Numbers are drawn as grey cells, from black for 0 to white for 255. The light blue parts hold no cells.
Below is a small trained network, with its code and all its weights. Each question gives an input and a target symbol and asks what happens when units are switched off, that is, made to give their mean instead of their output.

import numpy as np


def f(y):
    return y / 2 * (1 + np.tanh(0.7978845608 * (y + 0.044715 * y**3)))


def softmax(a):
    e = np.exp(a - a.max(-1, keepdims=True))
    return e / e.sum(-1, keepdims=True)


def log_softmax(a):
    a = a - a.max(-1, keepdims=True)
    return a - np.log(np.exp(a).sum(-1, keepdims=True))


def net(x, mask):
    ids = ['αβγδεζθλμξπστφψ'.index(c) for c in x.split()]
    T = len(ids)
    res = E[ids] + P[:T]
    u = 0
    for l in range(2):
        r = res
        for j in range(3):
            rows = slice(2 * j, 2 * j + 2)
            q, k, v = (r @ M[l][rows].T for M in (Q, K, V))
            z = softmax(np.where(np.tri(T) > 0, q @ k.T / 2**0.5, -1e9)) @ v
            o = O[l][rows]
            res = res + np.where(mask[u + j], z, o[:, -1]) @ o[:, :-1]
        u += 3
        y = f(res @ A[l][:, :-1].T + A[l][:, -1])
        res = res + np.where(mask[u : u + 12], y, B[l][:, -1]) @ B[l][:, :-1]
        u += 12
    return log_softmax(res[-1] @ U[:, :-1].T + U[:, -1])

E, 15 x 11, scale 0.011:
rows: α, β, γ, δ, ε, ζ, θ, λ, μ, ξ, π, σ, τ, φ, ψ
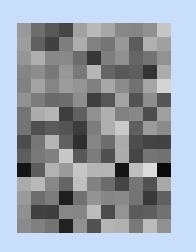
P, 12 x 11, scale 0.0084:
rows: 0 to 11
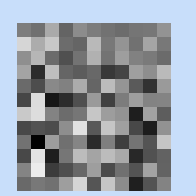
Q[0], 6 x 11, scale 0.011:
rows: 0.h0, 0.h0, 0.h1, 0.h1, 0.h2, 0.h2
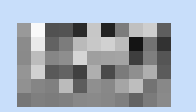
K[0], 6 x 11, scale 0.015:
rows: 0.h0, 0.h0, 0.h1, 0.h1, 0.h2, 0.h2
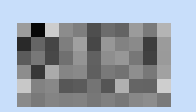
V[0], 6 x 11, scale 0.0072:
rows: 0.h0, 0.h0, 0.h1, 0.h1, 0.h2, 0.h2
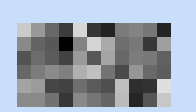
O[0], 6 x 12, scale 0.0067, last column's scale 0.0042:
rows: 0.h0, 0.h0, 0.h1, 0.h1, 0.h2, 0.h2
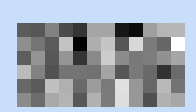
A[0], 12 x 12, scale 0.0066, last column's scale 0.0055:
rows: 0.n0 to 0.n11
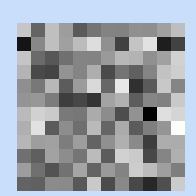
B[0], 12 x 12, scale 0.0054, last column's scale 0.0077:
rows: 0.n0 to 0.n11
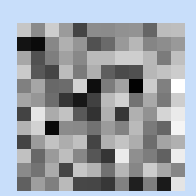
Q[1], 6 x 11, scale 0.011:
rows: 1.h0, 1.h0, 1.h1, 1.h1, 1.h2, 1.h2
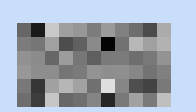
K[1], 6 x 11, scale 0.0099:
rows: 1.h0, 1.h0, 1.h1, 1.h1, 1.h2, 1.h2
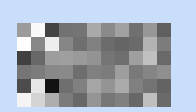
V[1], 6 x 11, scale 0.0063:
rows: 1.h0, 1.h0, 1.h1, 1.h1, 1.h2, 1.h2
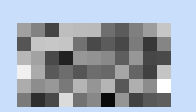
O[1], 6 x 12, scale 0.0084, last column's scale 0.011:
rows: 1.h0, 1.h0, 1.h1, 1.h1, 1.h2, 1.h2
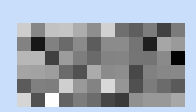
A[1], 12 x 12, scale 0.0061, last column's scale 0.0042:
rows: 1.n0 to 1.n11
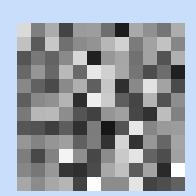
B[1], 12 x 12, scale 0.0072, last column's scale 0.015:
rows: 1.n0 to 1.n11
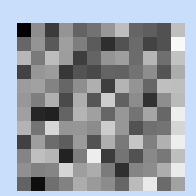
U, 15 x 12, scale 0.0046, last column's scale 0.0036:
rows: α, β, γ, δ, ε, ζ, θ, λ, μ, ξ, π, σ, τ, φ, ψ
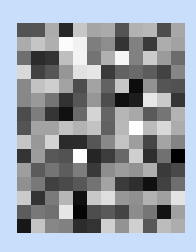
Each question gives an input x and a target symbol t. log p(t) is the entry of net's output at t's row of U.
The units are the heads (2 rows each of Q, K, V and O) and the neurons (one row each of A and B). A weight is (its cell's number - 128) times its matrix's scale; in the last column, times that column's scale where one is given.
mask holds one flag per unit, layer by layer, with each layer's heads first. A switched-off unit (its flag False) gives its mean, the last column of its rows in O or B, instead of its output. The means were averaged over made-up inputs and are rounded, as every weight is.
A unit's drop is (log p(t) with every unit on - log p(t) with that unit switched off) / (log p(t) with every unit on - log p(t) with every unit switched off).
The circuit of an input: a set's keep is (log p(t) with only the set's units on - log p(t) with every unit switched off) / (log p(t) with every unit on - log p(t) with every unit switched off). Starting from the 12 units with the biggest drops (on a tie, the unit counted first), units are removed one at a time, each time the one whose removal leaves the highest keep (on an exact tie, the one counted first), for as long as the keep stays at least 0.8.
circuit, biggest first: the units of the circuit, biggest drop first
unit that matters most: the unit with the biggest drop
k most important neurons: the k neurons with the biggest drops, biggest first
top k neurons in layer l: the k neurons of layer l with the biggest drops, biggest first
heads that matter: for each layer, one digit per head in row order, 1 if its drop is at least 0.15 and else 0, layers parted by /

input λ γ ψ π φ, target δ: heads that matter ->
001 / 010
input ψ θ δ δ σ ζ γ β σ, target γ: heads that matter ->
101 / 001
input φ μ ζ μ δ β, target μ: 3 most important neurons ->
1.n7, 0.n11, 1.n6
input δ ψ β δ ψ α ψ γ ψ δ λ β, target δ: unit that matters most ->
0.h2
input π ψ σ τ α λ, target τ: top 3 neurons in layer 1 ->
1.n7, 1.n1, 1.n8
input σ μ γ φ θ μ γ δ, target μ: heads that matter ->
001 / 101
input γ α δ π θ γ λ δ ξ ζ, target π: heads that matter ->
001 / 010
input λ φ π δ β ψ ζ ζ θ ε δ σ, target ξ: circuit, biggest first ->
0.n1, 1.h1
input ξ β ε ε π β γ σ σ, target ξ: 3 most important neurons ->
0.n1, 1.n0, 1.n4
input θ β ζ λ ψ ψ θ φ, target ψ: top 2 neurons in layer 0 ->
0.n7, 0.n3
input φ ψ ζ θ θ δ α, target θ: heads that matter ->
100 / 101
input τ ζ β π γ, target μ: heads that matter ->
001 / 010
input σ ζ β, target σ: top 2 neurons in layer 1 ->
1.n3, 1.n5
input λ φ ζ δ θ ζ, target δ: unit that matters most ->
1.h0
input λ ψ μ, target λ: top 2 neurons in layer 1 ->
1.n8, 1.n10
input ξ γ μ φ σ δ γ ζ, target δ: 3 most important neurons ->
0.n7, 0.n6, 1.n9
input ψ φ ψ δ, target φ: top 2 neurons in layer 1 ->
1.n0, 1.n1
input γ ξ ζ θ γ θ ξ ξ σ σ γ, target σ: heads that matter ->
000 / 101
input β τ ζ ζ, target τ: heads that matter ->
100 / 000
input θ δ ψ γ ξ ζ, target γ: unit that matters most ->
0.h0
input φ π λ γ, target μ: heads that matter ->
000 / 010
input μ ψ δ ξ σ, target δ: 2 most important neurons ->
1.n6, 1.n8
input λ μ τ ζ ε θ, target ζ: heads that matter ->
100 / 000
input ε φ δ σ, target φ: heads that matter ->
001 / 001
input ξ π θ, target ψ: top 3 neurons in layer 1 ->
1.n6, 1.n9, 1.n1
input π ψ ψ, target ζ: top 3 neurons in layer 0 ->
0.n10, 0.n6, 0.n11
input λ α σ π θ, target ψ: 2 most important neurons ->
1.n6, 0.n6
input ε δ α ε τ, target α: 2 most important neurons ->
1.n11, 0.n7
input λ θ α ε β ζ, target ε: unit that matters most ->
1.h2
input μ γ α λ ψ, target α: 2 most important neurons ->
1.n11, 0.n7
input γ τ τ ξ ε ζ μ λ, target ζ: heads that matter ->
100 / 001
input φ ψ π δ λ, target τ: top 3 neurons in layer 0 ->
0.n4, 0.n6, 0.n11
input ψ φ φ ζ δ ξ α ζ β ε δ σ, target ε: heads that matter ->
101 / 001
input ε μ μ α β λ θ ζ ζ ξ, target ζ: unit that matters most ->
0.h0
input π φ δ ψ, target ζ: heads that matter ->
001 / 100
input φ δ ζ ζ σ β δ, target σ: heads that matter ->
000 / 101
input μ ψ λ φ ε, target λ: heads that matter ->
101 / 100
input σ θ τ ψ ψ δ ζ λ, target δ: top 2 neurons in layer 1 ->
1.n1, 1.n9
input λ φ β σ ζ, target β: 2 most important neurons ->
0.n7, 1.n10
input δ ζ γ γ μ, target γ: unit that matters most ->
1.n6
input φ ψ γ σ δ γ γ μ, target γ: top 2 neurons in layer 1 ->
1.n6, 1.n8
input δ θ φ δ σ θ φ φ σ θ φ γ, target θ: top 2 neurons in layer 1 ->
1.n9, 1.n6
